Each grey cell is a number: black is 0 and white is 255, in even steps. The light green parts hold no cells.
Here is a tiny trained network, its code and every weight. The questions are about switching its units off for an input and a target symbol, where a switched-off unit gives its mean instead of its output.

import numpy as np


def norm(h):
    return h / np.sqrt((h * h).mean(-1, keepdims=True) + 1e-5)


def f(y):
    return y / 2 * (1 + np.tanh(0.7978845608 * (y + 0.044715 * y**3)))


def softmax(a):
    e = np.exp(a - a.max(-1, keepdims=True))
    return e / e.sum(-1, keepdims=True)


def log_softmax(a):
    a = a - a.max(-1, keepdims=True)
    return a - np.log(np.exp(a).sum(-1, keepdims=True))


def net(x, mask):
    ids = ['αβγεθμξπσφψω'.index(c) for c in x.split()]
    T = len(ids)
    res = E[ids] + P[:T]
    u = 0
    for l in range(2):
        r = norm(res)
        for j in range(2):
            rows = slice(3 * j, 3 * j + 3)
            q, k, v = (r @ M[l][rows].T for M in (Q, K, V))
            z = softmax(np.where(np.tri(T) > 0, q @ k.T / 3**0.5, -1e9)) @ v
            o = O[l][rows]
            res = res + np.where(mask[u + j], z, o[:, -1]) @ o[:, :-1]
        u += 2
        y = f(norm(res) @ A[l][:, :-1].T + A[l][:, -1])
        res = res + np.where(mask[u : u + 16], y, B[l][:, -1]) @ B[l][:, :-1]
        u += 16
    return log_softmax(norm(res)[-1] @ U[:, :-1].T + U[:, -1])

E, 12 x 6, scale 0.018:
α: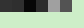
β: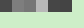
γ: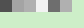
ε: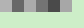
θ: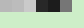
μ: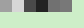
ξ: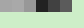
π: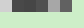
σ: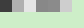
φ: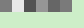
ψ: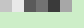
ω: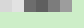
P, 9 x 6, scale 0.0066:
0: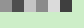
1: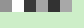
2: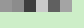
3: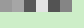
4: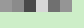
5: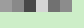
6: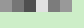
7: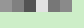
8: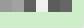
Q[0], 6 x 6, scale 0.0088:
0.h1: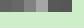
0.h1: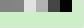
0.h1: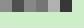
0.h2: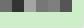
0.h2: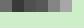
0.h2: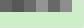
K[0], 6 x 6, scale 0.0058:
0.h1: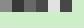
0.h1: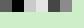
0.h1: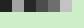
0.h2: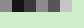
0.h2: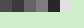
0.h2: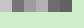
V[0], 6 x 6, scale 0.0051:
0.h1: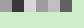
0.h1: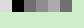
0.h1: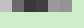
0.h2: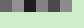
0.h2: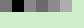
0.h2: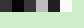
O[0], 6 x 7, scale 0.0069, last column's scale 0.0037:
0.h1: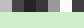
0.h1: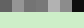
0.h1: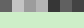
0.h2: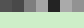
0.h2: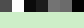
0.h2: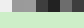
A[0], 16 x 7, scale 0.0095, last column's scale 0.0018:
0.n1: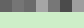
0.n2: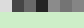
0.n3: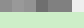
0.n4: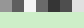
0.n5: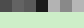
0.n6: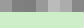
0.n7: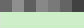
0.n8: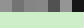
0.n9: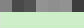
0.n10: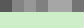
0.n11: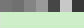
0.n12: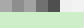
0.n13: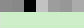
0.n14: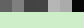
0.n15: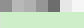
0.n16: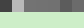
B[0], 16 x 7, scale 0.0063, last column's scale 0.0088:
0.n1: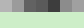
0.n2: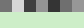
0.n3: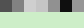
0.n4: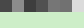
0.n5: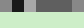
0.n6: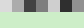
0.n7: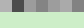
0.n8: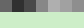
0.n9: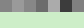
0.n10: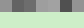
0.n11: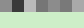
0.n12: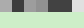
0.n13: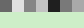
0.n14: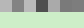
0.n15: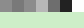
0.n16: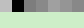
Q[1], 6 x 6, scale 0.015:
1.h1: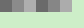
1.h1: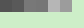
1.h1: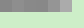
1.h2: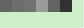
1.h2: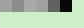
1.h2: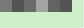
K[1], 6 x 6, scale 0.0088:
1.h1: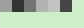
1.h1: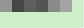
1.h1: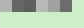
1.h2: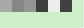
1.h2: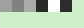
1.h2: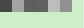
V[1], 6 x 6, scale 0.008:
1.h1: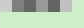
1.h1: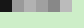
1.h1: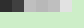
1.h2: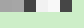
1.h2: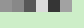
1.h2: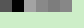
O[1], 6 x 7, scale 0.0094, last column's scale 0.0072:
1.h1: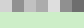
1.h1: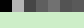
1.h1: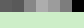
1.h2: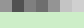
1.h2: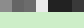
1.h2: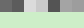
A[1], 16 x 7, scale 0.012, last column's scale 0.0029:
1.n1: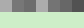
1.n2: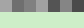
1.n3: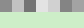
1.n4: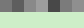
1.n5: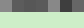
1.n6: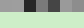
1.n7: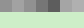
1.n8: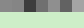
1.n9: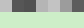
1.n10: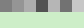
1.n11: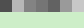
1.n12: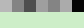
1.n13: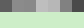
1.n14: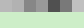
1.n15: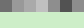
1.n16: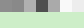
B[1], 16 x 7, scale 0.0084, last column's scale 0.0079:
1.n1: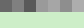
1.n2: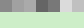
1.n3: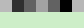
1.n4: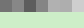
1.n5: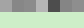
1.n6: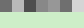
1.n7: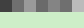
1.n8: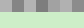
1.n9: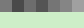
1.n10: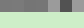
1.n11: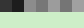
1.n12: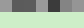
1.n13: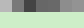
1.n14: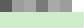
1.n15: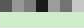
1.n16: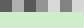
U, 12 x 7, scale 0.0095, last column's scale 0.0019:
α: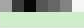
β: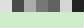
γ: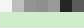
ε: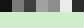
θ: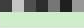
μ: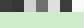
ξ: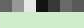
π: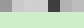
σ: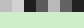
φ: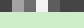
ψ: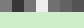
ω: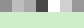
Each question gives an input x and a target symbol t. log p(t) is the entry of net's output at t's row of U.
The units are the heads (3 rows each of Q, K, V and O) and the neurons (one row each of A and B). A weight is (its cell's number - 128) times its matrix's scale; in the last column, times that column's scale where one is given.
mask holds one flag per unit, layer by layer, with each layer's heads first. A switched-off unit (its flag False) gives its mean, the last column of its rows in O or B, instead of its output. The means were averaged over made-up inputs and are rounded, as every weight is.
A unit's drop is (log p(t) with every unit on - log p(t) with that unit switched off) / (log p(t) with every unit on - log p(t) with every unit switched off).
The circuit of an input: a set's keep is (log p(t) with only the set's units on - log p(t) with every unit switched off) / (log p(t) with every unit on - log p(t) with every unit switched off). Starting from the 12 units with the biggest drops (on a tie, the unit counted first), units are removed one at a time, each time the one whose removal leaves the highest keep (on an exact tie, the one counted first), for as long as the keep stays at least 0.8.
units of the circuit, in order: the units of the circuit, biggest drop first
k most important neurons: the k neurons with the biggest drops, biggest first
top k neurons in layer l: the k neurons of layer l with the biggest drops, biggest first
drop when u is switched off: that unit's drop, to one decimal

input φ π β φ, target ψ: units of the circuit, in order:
0.h2, 1.n3
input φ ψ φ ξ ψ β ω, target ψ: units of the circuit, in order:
0.h2, 1.h2
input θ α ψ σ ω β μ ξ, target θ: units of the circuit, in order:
0.n4
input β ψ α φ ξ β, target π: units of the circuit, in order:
1.h1, 1.n2
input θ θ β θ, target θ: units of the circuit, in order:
0.n4, 1.h2
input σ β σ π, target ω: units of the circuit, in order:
0.h2, 1.h2, 0.h1
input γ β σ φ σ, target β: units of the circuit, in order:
0.h1, 1.h2, 0.h2, 0.n6
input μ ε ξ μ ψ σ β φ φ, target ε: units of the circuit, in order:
0.h2, 1.h2
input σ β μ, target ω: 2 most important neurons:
0.n16, 1.n16
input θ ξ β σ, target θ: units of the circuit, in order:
1.h2, 1.n15
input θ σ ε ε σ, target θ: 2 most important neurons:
1.n15, 0.n15
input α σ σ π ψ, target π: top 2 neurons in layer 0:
0.n12, 0.n13
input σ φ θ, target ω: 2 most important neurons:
1.n16, 0.n6
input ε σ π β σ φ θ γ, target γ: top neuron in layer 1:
1.n3
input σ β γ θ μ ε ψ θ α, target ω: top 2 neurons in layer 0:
0.n12, 0.n15
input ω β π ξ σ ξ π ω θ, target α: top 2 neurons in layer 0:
0.n4, 0.n6
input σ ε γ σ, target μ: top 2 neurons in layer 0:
0.n15, 0.n1
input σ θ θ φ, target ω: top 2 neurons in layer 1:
1.n16, 1.n14
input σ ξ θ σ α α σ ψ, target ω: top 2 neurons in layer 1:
1.n16, 1.n14
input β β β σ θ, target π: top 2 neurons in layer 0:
0.n12, 0.n2
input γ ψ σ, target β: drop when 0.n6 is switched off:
0.2
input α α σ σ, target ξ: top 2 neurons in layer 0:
0.n12, 0.n15
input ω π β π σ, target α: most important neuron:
1.n13
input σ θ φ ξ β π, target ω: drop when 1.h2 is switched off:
0.7
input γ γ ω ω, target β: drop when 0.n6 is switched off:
0.2
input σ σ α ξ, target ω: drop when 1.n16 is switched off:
0.2
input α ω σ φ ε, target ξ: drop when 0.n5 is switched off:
0.4
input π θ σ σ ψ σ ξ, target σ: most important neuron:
0.n13
